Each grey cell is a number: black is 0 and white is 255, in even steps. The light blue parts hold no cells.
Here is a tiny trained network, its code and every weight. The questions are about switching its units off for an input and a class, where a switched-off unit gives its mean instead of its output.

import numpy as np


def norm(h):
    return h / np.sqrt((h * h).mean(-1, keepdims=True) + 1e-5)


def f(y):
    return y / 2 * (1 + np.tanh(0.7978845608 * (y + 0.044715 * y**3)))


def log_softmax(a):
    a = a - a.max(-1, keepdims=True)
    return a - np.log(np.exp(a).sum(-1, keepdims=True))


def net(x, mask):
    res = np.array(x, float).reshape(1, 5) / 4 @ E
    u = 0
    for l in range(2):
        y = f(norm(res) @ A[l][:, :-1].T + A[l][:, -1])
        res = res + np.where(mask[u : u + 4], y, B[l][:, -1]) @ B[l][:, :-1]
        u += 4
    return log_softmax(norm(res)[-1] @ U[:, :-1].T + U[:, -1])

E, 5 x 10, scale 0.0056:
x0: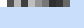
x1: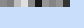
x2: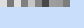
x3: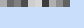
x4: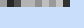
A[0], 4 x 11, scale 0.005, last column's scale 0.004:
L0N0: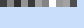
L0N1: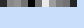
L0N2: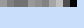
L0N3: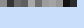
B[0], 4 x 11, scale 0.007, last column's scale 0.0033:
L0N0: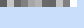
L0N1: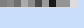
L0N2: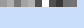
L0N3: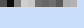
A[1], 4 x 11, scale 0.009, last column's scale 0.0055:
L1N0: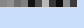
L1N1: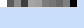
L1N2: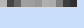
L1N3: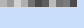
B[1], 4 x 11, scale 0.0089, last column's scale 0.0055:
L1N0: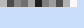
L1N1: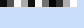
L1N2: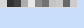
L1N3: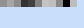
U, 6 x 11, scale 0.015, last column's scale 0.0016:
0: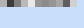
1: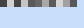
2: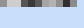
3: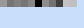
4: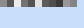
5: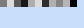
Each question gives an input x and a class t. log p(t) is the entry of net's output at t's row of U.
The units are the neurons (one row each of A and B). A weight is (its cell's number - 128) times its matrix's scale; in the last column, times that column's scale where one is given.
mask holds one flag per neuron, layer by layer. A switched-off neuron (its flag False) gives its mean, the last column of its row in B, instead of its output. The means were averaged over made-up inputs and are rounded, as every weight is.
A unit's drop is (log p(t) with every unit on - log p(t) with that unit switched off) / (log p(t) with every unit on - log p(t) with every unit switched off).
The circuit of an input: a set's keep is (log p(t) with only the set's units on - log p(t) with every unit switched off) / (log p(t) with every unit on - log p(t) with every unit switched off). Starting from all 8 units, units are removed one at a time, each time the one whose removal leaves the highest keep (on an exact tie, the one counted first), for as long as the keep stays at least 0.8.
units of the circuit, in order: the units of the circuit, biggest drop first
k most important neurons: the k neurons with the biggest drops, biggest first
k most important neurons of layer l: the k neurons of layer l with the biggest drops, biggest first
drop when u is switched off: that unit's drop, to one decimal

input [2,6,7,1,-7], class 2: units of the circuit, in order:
[L1N3]
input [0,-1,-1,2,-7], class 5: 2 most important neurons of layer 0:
[L0N1; L0N2]
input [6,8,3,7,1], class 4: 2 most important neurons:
[L1N1; L1N0]
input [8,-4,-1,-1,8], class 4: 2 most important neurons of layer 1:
[L1N1; L1N0]
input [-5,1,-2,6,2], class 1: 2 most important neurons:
[L0N0; L1N2]
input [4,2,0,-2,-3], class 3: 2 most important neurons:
[L1N0; L0N0]
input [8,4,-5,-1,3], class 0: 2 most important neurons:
[L1N2; L0N3]
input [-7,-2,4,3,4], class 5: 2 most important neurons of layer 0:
[L0N0; L0N1]
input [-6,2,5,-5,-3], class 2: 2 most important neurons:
[L1N3; L0N3]
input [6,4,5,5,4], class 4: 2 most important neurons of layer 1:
[L1N1; L1N0]
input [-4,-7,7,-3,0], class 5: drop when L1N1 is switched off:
0.3
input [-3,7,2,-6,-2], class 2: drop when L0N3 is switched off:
0.1
